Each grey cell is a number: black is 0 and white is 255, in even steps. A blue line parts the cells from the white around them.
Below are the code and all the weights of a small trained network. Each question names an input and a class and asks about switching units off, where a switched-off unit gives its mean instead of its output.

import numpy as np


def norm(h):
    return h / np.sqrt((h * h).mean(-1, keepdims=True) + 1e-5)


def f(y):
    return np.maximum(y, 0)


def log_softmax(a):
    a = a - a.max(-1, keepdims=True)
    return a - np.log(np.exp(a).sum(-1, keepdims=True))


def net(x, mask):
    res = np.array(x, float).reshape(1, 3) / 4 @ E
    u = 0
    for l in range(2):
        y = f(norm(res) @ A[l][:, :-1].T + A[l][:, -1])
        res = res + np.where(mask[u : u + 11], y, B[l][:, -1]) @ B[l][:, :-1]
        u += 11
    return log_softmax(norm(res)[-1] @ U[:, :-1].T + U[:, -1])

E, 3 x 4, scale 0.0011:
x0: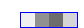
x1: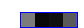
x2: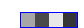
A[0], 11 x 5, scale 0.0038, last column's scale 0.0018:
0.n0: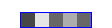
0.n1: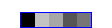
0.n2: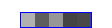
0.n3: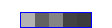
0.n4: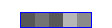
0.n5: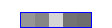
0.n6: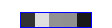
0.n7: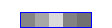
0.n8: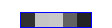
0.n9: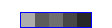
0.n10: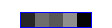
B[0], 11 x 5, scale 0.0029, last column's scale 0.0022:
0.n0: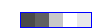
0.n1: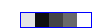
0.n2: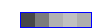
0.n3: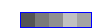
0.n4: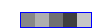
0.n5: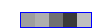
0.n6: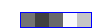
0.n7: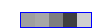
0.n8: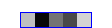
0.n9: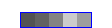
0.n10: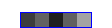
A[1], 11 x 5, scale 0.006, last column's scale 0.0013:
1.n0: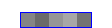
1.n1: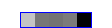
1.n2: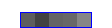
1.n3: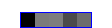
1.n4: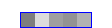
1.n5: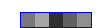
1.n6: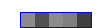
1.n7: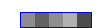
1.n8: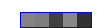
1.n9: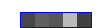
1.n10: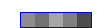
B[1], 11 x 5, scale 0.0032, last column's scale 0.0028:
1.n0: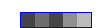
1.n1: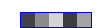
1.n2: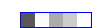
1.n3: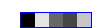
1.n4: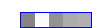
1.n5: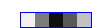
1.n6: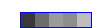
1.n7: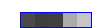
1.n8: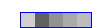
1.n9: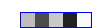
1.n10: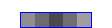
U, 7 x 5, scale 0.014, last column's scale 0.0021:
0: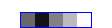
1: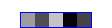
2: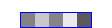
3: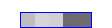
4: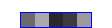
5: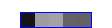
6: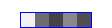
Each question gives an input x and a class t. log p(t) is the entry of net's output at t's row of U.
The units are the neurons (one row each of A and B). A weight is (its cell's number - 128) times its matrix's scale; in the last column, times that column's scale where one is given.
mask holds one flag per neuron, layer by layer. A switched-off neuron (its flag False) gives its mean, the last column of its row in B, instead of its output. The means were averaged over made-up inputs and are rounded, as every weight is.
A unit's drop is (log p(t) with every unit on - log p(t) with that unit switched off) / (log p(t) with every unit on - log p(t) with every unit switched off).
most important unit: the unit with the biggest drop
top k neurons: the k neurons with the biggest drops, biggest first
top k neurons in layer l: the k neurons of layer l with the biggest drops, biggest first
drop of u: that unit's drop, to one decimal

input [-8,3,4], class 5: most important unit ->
1.n2
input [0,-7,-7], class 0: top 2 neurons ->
0.n6, 1.n2
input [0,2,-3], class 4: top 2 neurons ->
0.n1, 1.n3
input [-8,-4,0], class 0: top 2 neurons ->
0.n1, 0.n6
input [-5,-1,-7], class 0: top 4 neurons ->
0.n0, 0.n1, 1.n9, 0.n6
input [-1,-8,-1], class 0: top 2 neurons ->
0.n8, 0.n6
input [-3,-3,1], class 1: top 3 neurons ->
0.n7, 0.n5, 1.n1
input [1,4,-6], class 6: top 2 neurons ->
1.n8, 1.n5
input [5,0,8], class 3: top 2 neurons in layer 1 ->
1.n9, 1.n4
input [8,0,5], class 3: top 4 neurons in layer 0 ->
0.n1, 0.n0, 0.n8, 0.n6
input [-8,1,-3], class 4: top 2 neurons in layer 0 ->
0.n10, 0.n1
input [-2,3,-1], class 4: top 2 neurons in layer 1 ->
1.n5, 1.n3
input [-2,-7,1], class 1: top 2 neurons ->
0.n7, 0.n5
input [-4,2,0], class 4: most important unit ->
0.n0
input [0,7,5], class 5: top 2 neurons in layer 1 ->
1.n2, 1.n3
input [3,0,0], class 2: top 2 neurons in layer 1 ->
1.n9, 1.n3
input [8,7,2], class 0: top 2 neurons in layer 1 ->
1.n5, 1.n1
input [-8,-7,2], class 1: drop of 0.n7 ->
0.2
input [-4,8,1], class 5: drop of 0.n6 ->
-0.1
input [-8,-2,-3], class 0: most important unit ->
0.n1
